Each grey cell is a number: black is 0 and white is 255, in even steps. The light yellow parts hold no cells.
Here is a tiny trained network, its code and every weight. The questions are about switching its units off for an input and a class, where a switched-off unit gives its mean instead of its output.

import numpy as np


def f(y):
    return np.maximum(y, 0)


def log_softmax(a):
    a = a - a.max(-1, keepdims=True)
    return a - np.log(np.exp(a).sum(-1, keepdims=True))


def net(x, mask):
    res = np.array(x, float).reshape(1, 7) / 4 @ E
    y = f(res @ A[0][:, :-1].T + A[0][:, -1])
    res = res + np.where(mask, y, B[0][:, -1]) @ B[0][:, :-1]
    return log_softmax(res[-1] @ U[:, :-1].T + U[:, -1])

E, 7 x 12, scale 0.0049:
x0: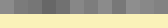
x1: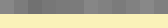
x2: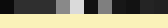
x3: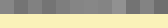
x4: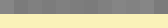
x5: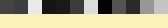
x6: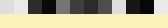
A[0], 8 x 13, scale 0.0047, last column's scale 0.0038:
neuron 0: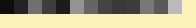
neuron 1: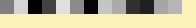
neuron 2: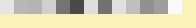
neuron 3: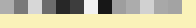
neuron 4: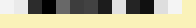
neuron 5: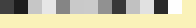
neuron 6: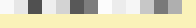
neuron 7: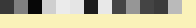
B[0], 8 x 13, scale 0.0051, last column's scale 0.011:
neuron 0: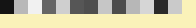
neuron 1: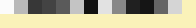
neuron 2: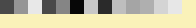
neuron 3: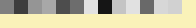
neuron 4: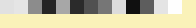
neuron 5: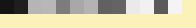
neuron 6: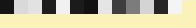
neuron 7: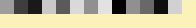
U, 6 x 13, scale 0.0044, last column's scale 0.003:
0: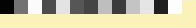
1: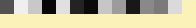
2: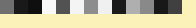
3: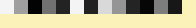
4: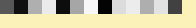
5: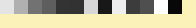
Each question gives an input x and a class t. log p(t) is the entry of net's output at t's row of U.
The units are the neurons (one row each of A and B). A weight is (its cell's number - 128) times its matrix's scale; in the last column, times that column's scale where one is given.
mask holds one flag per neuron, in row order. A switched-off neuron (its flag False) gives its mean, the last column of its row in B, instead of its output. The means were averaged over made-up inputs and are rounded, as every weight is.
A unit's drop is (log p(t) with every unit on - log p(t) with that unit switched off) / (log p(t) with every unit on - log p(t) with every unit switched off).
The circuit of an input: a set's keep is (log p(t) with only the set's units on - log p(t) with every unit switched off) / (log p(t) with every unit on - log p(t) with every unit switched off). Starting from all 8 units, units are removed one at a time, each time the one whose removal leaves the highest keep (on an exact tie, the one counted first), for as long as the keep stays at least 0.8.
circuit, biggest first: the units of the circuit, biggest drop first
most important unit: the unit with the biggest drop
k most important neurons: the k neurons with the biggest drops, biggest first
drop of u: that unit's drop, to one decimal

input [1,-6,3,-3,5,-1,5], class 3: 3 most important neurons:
(neuron 6; neuron 1; neuron 2)
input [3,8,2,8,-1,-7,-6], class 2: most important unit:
neuron 7
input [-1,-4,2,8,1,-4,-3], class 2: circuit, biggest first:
(neuron 7; neuron 2)
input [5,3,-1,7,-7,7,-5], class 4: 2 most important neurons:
(neuron 6; neuron 3)
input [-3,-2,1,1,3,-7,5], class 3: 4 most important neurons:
(neuron 1; neuron 7; neuron 0; neuron 2)
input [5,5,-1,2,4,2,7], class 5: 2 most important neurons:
(neuron 6; neuron 0)
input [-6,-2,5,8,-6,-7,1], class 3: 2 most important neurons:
(neuron 1; neuron 5)
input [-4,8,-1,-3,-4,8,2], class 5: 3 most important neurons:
(neuron 6; neuron 5; neuron 3)
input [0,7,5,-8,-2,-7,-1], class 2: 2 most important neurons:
(neuron 7; neuron 4)
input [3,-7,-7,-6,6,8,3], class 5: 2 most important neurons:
(neuron 4; neuron 5)
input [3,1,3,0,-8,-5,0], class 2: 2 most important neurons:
(neuron 4; neuron 7)
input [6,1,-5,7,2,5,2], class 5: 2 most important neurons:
(neuron 5; neuron 4)
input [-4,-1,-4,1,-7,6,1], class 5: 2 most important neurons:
(neuron 5; neuron 7)
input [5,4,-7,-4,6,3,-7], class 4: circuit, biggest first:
(neuron 3)
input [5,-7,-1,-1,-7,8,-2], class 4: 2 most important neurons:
(neuron 6; neuron 3)
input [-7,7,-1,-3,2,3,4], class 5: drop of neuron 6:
0.5
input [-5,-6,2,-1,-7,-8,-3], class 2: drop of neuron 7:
0.6
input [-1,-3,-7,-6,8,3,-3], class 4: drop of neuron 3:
0.2
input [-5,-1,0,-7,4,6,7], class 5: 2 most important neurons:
(neuron 6; neuron 3)
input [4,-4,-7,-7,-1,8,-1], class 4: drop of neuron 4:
0.0
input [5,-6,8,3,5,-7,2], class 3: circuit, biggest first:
(neuron 1)
